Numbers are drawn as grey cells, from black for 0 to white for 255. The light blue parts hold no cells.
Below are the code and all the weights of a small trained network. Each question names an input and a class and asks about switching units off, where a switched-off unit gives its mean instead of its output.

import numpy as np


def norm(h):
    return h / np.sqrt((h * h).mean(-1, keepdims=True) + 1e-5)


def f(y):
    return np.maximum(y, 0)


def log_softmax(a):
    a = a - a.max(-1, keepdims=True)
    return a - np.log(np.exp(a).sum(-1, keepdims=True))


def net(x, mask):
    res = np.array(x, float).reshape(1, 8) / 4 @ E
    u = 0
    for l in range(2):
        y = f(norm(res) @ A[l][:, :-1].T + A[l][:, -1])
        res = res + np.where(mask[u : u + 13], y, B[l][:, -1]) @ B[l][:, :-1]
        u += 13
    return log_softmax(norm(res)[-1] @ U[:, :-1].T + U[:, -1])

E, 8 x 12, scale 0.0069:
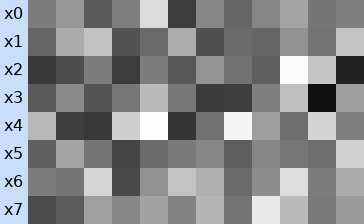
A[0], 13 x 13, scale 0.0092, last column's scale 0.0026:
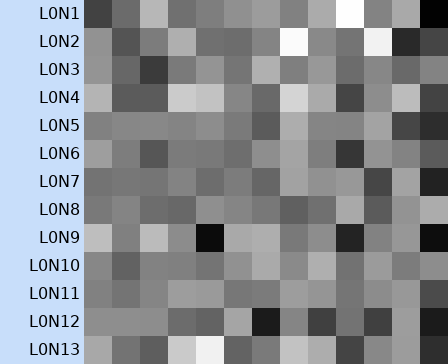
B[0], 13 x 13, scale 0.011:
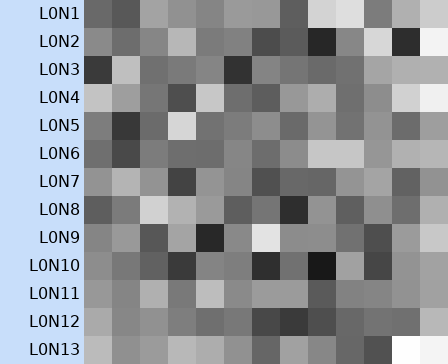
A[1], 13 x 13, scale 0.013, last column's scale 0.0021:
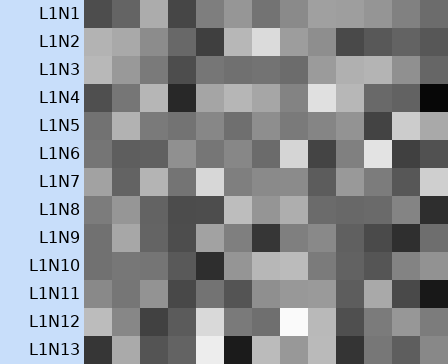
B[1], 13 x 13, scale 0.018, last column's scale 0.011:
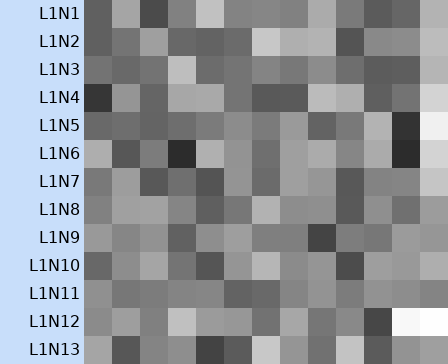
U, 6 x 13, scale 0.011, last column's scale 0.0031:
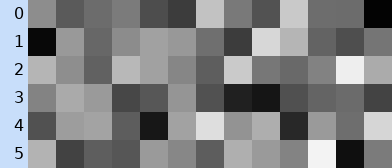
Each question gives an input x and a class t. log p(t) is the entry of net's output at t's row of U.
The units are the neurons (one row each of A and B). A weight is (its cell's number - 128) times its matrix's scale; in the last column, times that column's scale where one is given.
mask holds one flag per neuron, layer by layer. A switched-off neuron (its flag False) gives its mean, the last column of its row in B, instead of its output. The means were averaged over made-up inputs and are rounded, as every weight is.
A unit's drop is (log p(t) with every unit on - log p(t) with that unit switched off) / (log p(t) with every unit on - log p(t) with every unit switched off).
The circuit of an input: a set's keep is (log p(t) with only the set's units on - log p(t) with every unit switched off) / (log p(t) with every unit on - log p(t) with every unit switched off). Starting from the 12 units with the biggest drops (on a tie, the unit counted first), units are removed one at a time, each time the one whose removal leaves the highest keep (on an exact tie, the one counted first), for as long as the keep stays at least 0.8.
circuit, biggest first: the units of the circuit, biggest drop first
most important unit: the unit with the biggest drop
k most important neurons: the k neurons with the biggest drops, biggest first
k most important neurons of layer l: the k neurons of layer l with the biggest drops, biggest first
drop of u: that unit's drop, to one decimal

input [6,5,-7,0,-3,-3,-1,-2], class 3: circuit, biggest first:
L0N12, L1N12
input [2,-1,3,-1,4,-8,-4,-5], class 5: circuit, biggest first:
L1N6
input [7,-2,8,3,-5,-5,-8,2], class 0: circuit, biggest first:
L0N2, L1N13
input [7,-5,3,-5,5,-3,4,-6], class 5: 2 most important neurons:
L0N2, L1N6
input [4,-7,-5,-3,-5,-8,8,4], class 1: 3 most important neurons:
L0N1, L1N4, L0N13
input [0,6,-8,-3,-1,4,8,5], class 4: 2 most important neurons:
L0N9, L1N2
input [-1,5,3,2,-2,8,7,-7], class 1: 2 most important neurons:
L0N2, L0N1
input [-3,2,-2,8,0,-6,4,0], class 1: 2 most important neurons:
L0N1, L0N2
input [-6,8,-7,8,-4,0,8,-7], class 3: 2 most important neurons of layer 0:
L0N12, L0N8
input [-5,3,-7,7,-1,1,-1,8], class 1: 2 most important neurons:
L0N2, L0N13
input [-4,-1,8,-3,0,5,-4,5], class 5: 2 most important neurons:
L0N2, L1N6
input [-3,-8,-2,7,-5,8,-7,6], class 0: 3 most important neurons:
L1N13, L0N2, L0N1
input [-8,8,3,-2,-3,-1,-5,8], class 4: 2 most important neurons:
L0N9, L1N10
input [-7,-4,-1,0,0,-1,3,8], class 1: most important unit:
L0N1
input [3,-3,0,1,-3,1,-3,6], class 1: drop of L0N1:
0.2
